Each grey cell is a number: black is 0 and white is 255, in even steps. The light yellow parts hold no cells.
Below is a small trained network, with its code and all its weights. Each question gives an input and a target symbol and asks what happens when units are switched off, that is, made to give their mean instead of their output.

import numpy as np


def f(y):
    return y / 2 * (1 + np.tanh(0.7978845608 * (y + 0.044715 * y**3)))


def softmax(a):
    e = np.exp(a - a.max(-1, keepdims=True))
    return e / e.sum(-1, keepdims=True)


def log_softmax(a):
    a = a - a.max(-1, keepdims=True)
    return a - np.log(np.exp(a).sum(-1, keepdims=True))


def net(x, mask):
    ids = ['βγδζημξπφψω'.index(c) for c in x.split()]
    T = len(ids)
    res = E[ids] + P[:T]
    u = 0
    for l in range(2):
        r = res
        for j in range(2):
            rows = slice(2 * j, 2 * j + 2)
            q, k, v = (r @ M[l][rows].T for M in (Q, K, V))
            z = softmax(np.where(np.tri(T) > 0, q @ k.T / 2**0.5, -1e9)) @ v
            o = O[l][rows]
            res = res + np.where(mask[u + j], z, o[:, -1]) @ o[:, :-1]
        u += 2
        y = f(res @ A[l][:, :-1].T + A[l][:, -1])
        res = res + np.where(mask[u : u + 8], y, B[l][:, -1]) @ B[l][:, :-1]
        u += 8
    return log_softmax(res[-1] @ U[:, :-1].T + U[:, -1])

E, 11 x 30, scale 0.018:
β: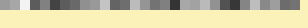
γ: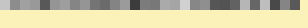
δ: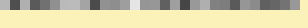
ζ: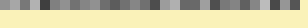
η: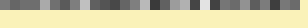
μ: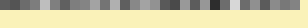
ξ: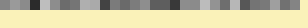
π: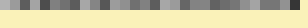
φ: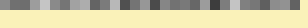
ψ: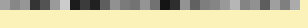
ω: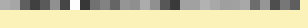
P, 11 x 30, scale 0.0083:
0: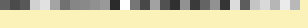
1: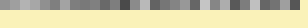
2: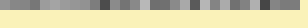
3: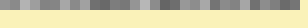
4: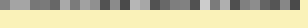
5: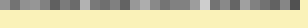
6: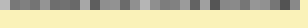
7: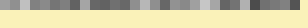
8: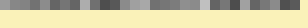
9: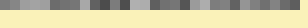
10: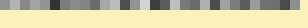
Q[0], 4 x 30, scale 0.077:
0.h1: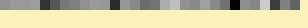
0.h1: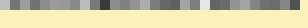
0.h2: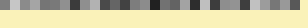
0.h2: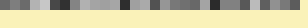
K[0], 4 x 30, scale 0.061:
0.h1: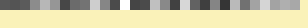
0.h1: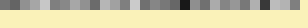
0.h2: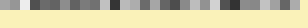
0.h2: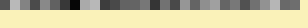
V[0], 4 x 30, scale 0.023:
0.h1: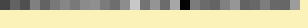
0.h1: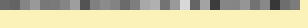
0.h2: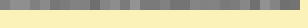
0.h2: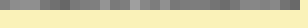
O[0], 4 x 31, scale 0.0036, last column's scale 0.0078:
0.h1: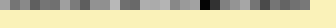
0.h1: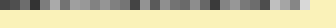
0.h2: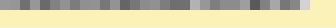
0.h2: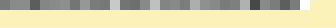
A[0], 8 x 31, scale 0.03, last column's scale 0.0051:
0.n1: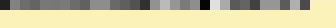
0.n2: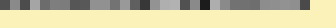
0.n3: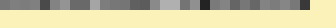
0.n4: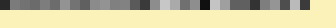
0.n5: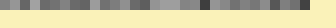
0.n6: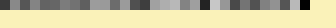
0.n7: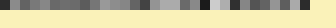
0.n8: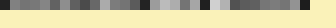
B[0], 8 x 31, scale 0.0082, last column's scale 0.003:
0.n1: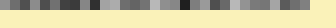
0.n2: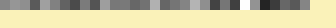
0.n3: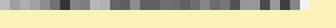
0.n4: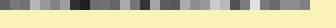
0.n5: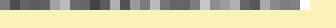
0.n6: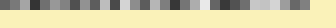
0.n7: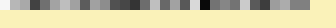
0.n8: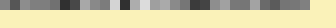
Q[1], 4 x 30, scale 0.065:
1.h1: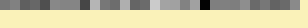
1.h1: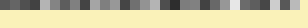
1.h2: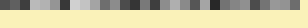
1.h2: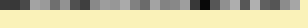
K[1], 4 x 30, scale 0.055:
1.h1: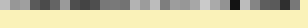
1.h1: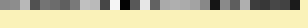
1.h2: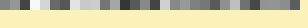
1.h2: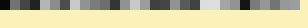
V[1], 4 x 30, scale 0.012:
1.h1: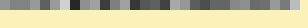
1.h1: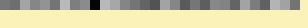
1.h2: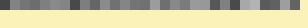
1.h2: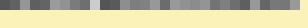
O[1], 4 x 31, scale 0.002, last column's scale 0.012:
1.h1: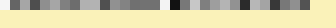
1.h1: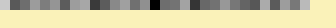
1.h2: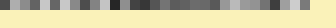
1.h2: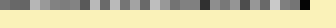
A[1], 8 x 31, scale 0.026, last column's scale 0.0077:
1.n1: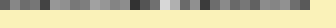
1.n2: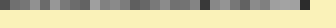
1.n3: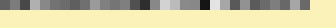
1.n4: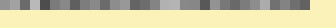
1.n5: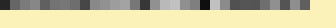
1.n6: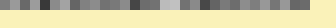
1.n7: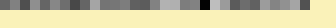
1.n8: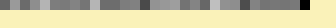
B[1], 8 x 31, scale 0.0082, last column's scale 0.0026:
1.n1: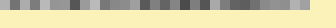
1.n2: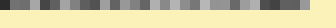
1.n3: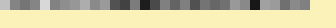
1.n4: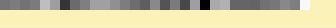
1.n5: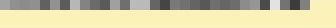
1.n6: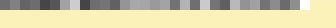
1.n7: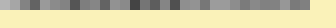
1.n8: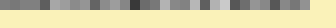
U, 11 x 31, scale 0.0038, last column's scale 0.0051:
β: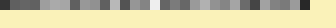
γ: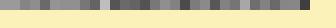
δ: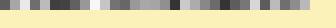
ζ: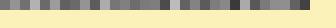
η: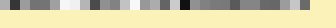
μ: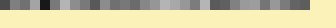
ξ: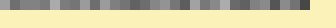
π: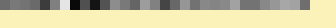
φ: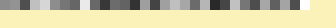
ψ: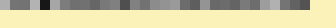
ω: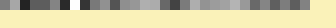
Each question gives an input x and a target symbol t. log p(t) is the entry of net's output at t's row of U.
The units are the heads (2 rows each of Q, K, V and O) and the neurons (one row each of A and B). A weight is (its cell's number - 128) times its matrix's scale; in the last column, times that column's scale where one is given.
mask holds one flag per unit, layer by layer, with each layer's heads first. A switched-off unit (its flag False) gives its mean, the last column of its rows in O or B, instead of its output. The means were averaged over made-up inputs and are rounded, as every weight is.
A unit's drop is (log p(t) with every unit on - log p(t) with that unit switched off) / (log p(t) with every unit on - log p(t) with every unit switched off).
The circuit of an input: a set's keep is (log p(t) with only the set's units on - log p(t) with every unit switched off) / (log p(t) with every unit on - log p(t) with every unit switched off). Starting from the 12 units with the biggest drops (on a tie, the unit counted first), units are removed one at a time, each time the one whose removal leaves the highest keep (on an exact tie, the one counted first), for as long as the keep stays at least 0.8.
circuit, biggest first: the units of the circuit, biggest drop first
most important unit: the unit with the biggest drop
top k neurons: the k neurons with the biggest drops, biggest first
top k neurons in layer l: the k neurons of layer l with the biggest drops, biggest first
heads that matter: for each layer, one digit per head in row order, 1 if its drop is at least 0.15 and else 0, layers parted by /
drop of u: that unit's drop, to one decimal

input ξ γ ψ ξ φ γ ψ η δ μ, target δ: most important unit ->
0.h1
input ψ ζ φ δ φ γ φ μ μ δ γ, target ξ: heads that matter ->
10 / 10
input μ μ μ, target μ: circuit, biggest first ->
[0.h1, 1.n2, 1.h2, 0.h2]
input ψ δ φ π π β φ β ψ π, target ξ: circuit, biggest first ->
[1.n4, 1.h1]
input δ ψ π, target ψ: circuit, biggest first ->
[0.n5, 0.h1, 0.n3]
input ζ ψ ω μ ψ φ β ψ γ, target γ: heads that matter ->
10 / 01
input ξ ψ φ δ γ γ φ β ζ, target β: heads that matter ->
10 / 00
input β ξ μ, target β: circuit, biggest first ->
[1.h1, 0.h1, 0.h2]
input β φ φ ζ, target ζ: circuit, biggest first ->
[0.h1, 1.n4]
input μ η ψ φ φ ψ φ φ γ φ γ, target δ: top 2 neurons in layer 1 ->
[1.n1, 1.n6]
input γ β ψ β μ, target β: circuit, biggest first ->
[0.h2, 1.h1]
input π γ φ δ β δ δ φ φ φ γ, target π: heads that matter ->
10 / 01
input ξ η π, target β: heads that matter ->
10 / 10
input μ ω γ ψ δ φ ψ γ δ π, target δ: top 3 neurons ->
[0.n3, 1.n1, 0.n5]
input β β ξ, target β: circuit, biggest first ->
[1.h1, 0.h1]
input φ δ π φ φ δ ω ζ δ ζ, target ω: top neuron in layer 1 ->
[1.n6]
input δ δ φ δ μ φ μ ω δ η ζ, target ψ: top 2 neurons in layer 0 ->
[0.n5, 0.n3]
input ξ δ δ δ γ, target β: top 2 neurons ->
[0.n5, 1.n4]
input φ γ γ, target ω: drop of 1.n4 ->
0.4
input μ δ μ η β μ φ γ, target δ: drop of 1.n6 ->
0.0
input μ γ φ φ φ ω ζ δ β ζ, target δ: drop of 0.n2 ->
0.0
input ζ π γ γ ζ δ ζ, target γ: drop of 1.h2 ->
0.6
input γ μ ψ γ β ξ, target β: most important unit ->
0.h2
